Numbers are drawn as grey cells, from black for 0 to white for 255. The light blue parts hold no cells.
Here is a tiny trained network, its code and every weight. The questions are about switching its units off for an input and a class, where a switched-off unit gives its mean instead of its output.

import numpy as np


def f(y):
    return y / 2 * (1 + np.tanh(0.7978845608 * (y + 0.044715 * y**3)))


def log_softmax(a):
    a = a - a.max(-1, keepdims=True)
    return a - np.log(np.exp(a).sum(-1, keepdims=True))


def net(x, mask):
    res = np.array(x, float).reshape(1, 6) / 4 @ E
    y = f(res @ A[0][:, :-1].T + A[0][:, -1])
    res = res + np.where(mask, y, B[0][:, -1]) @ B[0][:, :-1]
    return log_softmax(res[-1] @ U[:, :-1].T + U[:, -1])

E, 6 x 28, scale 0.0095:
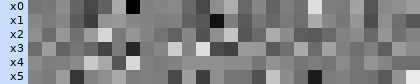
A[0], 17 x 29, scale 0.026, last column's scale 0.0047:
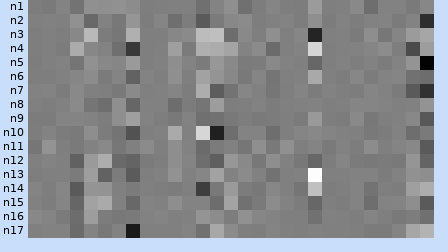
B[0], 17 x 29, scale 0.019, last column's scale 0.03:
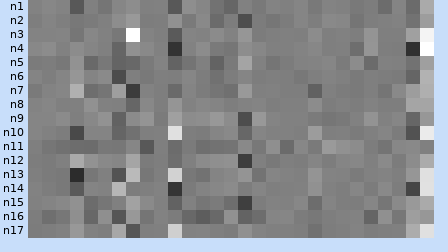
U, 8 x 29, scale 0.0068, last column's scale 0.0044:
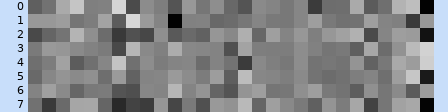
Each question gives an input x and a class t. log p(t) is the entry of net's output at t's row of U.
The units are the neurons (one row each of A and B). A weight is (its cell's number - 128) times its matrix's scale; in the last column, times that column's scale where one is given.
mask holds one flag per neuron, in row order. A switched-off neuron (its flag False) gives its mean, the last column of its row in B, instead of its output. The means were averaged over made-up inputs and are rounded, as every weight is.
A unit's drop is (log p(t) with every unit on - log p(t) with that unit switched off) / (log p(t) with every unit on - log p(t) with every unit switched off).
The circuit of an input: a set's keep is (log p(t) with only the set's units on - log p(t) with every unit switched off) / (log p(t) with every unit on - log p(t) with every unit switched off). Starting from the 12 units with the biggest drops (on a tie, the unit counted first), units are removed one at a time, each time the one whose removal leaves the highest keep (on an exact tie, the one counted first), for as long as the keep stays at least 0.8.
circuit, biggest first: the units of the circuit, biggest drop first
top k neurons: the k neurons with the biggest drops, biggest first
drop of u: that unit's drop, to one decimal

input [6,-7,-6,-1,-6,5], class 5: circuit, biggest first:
n17
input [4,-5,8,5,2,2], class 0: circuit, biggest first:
n13, n17
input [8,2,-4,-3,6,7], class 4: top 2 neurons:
n4, n17
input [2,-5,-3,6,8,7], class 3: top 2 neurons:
n4, n14
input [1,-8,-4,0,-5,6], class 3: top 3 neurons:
n3, n14, n7
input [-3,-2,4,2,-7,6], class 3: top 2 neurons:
n3, n14
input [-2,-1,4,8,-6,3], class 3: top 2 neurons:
n14, n4
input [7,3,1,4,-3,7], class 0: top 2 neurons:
n17, n10
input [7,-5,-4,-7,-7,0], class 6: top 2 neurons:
n17, n3
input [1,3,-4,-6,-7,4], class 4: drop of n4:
0.3
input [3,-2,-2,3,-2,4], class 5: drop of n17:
0.1
